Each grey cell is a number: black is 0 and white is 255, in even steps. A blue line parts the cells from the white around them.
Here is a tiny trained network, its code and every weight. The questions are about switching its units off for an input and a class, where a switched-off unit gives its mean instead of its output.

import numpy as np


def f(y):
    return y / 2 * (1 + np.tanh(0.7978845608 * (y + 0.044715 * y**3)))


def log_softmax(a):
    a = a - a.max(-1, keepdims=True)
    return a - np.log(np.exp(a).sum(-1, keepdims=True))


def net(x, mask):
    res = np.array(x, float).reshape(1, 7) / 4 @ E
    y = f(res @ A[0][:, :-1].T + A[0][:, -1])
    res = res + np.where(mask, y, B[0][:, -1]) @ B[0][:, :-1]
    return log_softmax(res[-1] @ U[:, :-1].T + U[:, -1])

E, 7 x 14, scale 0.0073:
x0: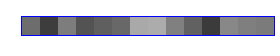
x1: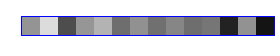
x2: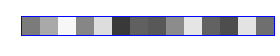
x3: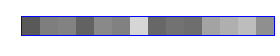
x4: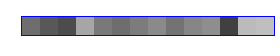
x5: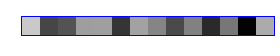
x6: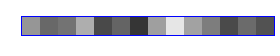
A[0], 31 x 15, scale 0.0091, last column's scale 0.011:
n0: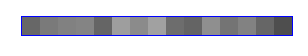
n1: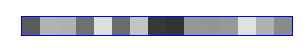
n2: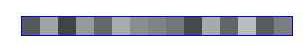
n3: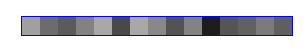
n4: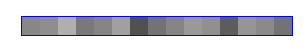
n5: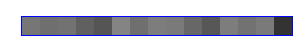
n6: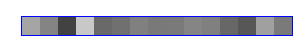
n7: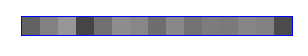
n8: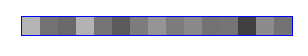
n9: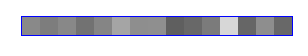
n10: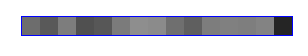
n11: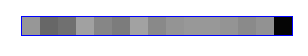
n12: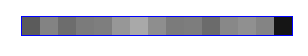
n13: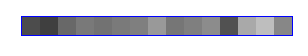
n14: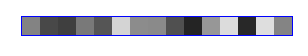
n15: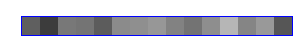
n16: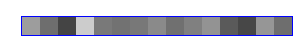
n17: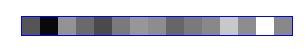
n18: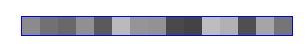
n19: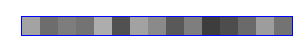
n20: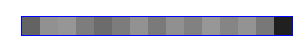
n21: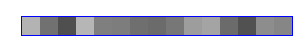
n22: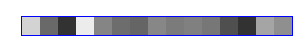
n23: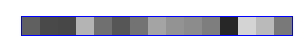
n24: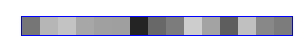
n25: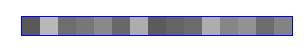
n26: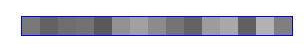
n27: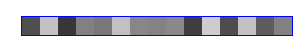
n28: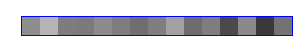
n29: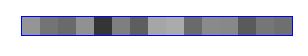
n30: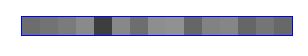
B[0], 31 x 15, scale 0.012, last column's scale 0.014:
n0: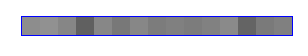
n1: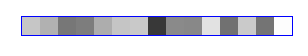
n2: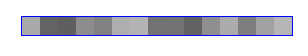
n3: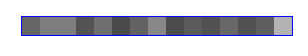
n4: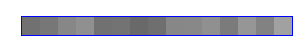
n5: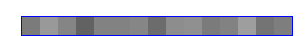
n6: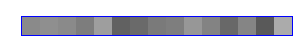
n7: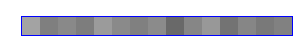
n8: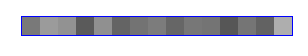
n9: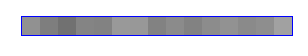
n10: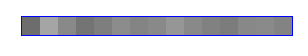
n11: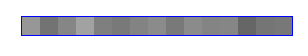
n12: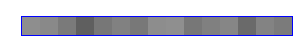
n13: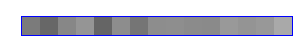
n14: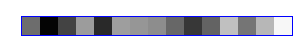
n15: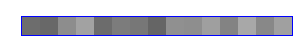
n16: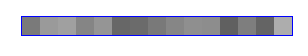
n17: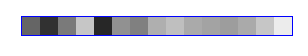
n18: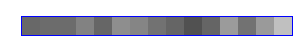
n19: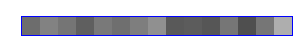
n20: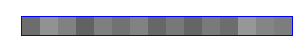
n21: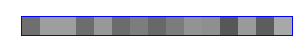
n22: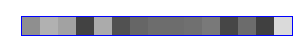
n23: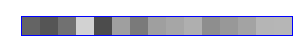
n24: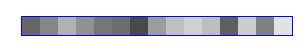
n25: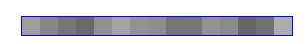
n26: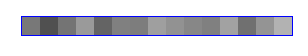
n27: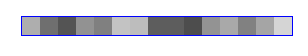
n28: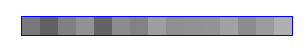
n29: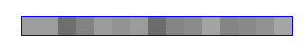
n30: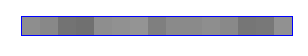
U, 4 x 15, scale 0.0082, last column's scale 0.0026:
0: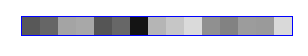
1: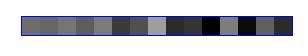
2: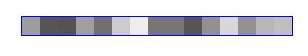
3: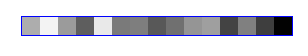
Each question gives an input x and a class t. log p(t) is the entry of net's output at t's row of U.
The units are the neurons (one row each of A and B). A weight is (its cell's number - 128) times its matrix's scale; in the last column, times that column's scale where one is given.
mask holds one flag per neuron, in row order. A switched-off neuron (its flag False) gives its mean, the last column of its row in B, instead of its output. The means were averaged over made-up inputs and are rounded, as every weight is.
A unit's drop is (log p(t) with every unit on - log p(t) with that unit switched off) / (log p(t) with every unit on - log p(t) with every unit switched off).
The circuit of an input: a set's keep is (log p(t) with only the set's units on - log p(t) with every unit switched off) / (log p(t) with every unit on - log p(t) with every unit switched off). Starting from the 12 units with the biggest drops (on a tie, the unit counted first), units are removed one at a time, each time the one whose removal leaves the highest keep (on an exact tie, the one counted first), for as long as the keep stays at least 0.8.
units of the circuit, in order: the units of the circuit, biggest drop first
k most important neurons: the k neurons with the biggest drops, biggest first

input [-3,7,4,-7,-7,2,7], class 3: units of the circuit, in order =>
n17
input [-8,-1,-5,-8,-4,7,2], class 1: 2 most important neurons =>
n14, n1
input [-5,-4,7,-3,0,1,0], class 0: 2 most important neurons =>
n24, n22
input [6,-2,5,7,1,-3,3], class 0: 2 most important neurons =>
n27, n14
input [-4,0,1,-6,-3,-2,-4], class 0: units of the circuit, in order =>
n24, n27
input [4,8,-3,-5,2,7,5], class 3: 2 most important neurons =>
n14, n22
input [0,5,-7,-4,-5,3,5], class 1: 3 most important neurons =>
n1, n14, n24
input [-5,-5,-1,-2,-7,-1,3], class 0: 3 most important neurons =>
n27, n1, n2
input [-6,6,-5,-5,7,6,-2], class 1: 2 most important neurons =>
n1, n3
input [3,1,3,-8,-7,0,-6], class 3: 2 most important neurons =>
n14, n17
